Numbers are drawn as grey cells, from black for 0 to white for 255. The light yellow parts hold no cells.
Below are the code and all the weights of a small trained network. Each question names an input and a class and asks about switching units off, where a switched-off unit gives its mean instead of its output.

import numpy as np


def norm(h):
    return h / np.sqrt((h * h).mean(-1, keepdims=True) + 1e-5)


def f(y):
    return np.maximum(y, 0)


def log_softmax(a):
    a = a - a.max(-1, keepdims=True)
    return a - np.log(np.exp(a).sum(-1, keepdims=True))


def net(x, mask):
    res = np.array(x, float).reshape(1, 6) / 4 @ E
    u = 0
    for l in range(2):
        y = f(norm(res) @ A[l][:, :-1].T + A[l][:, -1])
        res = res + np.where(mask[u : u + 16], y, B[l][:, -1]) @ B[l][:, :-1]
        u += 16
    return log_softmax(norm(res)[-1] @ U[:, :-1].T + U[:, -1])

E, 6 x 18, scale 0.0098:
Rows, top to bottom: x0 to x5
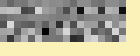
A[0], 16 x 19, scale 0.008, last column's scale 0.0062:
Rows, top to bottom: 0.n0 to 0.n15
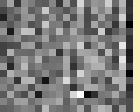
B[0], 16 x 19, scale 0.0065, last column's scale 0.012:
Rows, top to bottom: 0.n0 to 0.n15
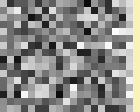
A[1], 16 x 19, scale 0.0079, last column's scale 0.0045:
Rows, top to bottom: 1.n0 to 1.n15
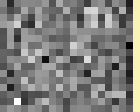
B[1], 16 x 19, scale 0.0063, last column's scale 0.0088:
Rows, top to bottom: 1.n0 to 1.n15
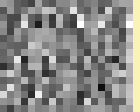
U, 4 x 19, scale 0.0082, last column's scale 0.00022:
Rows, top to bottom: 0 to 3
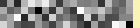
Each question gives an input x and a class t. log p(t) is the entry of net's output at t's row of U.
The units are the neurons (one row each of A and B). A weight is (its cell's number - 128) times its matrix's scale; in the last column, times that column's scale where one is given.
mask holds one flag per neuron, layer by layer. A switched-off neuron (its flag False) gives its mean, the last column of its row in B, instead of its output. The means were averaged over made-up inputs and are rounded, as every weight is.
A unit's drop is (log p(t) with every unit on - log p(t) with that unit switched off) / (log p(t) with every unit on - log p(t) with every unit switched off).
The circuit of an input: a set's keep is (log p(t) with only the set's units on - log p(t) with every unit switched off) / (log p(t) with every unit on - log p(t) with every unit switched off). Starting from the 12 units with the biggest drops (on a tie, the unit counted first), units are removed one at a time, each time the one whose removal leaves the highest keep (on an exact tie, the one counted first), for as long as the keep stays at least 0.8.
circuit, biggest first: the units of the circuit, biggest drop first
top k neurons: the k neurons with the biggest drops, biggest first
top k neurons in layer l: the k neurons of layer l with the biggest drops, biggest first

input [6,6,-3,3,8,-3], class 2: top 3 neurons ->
1.n8, 0.n6, 0.n2
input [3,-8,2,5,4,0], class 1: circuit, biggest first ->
0.n6
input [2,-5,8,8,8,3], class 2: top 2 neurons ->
0.n11, 1.n8
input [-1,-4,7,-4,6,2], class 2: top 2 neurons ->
0.n11, 1.n8
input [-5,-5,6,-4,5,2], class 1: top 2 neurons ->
0.n6, 0.n2
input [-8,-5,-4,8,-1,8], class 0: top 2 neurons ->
0.n8, 0.n9
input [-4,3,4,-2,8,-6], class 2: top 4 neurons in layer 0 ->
0.n11, 0.n8, 0.n9, 0.n12
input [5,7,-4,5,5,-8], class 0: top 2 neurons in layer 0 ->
0.n6, 0.n2
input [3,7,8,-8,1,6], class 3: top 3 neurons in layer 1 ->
1.n12, 1.n10, 1.n0
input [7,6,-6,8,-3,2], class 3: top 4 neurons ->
0.n7, 0.n6, 0.n2, 1.n13
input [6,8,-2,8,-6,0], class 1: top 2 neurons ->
1.n3, 0.n4
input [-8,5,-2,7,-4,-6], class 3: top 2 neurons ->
0.n7, 0.n9
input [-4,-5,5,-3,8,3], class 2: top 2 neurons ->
0.n11, 1.n8
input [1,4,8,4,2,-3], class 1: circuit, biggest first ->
1.n3
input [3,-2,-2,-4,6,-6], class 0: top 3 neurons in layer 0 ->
0.n13, 0.n1, 0.n15
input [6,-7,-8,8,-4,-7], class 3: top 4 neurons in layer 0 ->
0.n0, 0.n10, 0.n7, 0.n9
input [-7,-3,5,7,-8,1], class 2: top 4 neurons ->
0.n1, 0.n15, 0.n3, 0.n4
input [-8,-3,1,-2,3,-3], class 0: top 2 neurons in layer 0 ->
0.n13, 0.n1
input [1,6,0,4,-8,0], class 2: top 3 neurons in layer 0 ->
0.n6, 0.n2, 0.n1
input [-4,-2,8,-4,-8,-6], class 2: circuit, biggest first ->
0.n1
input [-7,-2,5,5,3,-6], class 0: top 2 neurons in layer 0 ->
0.n13, 0.n4
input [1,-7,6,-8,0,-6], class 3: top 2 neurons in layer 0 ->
0.n4, 0.n8
